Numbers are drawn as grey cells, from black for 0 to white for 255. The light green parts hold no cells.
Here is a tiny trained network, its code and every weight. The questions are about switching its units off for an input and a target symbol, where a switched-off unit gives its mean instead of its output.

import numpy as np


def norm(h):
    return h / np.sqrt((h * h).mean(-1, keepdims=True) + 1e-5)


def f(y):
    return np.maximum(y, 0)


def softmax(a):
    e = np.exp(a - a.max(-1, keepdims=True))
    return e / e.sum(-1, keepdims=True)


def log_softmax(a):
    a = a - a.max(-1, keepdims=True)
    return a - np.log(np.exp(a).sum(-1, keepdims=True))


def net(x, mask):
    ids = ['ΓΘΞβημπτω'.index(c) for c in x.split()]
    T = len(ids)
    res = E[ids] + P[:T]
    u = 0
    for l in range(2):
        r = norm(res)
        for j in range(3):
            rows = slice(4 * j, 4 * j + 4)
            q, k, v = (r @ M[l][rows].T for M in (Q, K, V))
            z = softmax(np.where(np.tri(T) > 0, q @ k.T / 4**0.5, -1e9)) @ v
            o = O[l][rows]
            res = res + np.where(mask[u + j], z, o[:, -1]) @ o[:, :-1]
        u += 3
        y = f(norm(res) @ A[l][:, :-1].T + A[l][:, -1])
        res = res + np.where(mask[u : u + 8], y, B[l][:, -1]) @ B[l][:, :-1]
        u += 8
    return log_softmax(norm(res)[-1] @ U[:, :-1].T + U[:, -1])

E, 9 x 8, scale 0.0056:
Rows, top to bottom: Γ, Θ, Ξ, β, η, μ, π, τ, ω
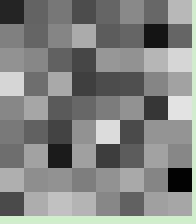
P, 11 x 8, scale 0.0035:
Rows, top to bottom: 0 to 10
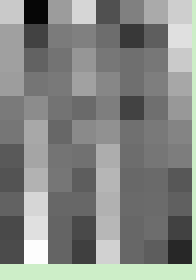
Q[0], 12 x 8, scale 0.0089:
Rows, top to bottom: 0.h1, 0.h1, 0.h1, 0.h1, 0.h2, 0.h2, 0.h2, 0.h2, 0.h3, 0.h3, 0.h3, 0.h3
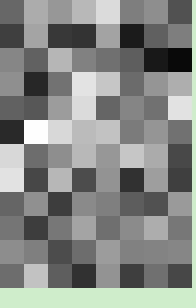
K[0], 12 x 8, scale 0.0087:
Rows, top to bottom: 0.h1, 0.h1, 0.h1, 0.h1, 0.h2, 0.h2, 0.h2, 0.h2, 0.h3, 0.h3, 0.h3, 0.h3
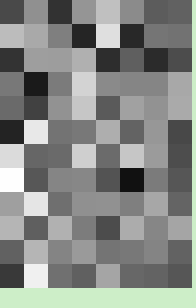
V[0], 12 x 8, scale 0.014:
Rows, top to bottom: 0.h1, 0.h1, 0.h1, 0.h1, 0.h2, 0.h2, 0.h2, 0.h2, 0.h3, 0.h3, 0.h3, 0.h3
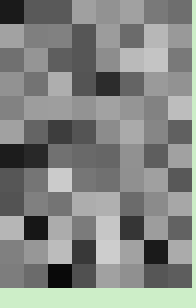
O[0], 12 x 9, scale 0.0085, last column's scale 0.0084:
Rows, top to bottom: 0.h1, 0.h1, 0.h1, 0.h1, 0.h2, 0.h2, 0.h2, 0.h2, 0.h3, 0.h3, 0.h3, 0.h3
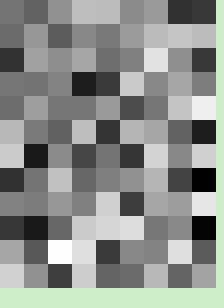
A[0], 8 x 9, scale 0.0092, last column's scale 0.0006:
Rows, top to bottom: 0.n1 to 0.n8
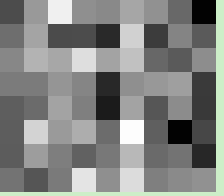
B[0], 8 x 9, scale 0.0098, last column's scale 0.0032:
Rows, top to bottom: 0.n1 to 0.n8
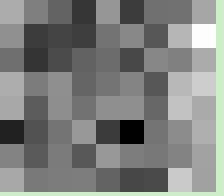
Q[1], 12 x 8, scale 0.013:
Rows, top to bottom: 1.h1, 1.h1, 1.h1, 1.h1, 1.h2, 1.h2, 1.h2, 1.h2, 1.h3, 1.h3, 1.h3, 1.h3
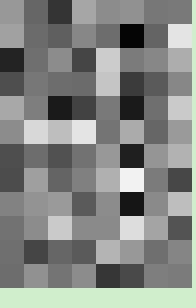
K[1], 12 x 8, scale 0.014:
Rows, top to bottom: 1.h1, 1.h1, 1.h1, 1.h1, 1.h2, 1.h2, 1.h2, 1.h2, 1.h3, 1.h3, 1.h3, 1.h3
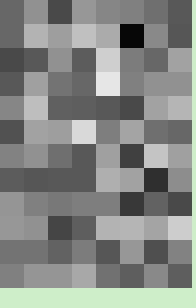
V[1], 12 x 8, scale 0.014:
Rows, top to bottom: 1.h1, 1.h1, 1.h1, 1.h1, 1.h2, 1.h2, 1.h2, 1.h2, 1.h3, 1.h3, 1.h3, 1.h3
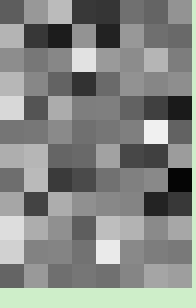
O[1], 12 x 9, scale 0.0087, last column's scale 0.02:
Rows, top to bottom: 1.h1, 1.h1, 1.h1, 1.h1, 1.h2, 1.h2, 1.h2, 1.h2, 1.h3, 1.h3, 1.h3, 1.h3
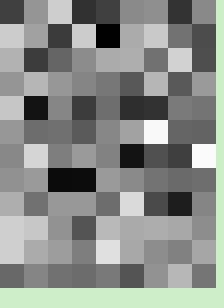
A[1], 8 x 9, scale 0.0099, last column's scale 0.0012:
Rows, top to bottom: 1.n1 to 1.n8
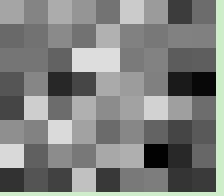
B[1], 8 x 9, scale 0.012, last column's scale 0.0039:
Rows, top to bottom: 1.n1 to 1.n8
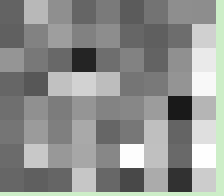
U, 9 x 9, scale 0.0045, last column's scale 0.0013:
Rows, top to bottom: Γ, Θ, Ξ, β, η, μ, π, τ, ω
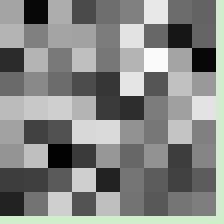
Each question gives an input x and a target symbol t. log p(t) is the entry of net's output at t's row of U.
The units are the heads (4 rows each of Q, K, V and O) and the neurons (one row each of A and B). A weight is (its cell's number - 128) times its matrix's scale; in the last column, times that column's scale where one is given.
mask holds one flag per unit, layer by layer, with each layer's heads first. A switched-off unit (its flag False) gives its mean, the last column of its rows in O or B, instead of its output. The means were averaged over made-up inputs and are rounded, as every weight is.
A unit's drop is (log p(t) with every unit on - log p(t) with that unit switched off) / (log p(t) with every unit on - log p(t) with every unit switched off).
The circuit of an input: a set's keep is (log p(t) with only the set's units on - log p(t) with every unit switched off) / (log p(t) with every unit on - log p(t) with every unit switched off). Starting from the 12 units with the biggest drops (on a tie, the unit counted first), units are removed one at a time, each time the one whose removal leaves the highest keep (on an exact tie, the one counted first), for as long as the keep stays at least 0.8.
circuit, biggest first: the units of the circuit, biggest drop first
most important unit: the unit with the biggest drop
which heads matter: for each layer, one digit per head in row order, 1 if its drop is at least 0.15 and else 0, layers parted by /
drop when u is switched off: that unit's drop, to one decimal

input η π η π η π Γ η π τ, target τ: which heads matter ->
010 / 001
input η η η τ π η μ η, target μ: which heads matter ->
101 / 100
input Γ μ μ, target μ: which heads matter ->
001 / 100
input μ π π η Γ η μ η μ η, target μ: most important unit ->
1.h1
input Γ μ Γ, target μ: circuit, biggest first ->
(0.h3 1.h1)
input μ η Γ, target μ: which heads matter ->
001 / 100
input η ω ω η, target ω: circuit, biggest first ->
(1.h1 0.h3)
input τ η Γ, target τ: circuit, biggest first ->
(1.h3 0.n6 0.h2)
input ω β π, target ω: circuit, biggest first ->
(1.h1 0.h2)
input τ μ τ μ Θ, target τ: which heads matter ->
011 / 001
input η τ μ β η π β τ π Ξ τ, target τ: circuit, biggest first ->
(0.h2 1.h3 0.n6)
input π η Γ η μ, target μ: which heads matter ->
101 / 100
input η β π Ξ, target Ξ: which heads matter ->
100 / 010
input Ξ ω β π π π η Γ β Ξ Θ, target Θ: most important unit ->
0.h1
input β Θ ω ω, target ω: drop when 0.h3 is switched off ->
0.3
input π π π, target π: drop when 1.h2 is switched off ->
0.2
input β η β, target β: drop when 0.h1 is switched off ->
0.7
